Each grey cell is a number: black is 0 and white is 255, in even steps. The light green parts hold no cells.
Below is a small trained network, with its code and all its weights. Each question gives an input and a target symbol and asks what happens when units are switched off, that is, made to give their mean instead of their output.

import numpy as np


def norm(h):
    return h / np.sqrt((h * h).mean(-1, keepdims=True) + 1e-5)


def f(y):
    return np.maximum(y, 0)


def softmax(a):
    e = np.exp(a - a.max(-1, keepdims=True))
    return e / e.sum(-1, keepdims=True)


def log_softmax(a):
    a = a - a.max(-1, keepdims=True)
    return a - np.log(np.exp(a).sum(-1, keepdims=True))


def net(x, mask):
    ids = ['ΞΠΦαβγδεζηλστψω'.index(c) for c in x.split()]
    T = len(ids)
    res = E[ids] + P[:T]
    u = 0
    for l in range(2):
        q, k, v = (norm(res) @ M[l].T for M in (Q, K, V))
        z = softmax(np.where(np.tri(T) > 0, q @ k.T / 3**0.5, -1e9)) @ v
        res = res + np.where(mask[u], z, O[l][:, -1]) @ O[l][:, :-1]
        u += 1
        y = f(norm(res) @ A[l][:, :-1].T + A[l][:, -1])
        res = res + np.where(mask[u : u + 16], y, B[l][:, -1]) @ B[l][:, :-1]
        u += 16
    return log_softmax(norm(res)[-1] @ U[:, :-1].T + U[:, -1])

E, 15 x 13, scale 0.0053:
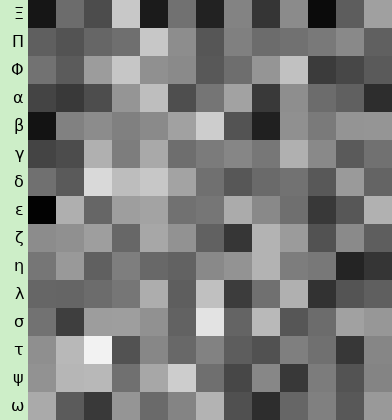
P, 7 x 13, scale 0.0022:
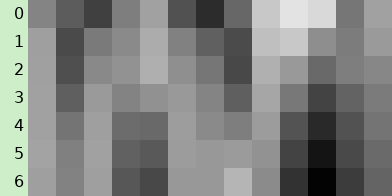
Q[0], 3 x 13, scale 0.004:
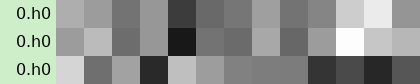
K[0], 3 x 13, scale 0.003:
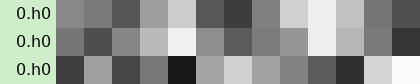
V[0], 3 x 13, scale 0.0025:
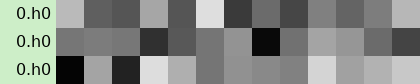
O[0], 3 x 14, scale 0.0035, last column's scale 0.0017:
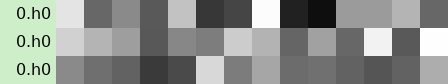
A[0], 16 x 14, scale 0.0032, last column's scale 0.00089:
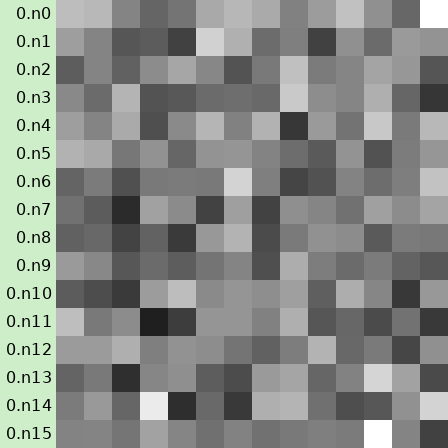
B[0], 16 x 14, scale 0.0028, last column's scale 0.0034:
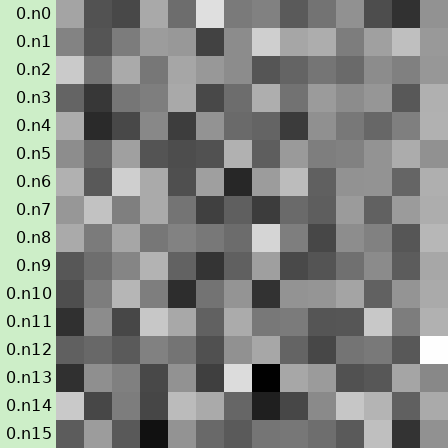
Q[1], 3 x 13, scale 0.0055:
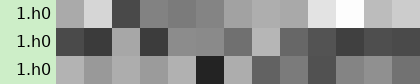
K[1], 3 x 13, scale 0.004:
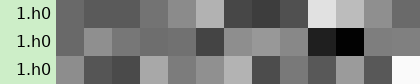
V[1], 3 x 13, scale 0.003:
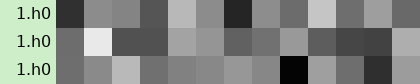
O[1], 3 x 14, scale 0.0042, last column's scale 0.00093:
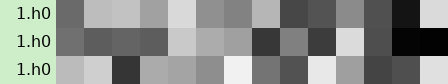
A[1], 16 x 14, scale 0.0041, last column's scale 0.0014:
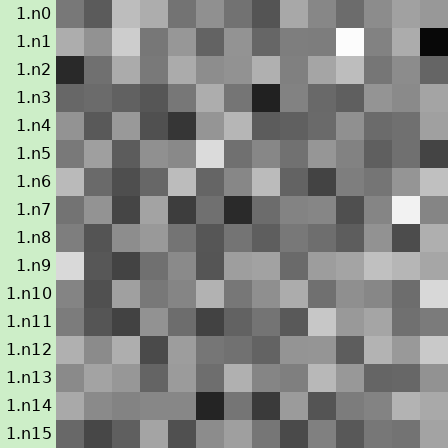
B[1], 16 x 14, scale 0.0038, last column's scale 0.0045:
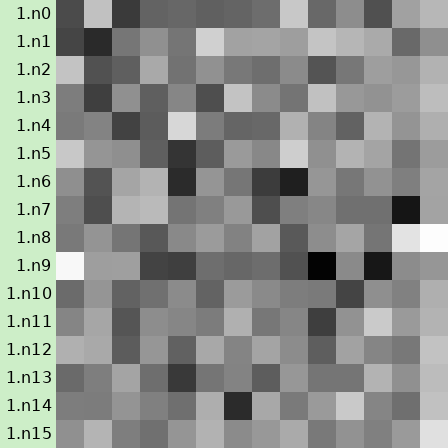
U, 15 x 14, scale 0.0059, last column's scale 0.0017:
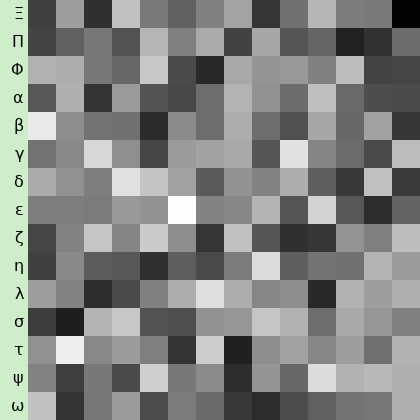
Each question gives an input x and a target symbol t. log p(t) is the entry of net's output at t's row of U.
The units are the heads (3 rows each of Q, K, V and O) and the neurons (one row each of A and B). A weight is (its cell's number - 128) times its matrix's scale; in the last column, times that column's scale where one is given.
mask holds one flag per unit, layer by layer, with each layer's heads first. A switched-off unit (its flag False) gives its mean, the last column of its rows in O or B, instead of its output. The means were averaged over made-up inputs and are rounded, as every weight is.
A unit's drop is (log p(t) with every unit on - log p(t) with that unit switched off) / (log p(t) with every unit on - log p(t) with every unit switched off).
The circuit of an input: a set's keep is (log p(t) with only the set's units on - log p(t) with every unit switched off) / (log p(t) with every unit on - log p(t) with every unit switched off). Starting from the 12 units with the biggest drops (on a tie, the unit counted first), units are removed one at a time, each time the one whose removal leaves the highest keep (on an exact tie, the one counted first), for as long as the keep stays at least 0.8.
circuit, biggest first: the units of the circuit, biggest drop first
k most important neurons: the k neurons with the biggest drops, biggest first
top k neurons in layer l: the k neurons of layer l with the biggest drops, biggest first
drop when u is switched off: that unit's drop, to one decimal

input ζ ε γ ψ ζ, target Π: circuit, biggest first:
1.h0
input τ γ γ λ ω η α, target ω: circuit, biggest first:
1.n6; 1.h0
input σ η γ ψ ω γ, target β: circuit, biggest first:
0.h0; 1.h0; 1.n9
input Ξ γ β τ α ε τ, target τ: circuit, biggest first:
1.h0; 0.n11; 0.n14; 1.n13
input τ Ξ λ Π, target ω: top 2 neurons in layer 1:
1.n6; 1.n9
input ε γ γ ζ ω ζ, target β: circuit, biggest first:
0.h0; 1.n9; 1.h0
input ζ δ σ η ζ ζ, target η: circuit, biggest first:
1.h0; 1.n0
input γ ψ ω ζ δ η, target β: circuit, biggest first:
0.h0; 0.n14; 1.h0; 1.n9
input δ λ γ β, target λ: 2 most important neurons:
1.n4; 0.n4
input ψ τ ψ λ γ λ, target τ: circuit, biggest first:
0.h0; 0.n7
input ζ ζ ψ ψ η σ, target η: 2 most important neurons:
1.n0; 1.n14
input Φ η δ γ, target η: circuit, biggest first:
1.n0; 1.h0
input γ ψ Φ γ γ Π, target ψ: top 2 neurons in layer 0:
0.n10; 0.n13
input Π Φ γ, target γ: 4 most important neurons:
0.n14; 0.n6; 1.n4; 0.n11
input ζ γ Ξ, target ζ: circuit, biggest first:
1.h0; 0.n14; 0.n4
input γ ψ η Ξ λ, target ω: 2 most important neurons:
1.n6; 0.n6
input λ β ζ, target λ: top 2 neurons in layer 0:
0.n4; 0.n8
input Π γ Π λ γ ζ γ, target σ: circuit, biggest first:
0.h0
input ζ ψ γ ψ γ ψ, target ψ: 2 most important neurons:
0.n5; 1.n3
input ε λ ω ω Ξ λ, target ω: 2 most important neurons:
1.n6; 1.n7
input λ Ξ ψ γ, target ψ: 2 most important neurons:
0.n11; 1.n4
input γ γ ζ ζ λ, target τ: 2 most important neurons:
0.n7; 0.n4
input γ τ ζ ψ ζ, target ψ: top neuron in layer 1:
1.n8
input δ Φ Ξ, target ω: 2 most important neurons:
0.n14; 1.n7
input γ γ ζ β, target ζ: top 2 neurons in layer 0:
0.n6; 0.n12
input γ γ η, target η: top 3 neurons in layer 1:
1.n8; 1.n12; 1.n7
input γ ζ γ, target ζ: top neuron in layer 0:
0.n12
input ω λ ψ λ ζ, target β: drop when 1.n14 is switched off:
0.2
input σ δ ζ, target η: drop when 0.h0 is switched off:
0.1
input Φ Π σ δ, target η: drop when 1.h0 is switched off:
0.3
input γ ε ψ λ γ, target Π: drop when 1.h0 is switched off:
0.5
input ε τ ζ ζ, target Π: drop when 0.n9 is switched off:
0.1
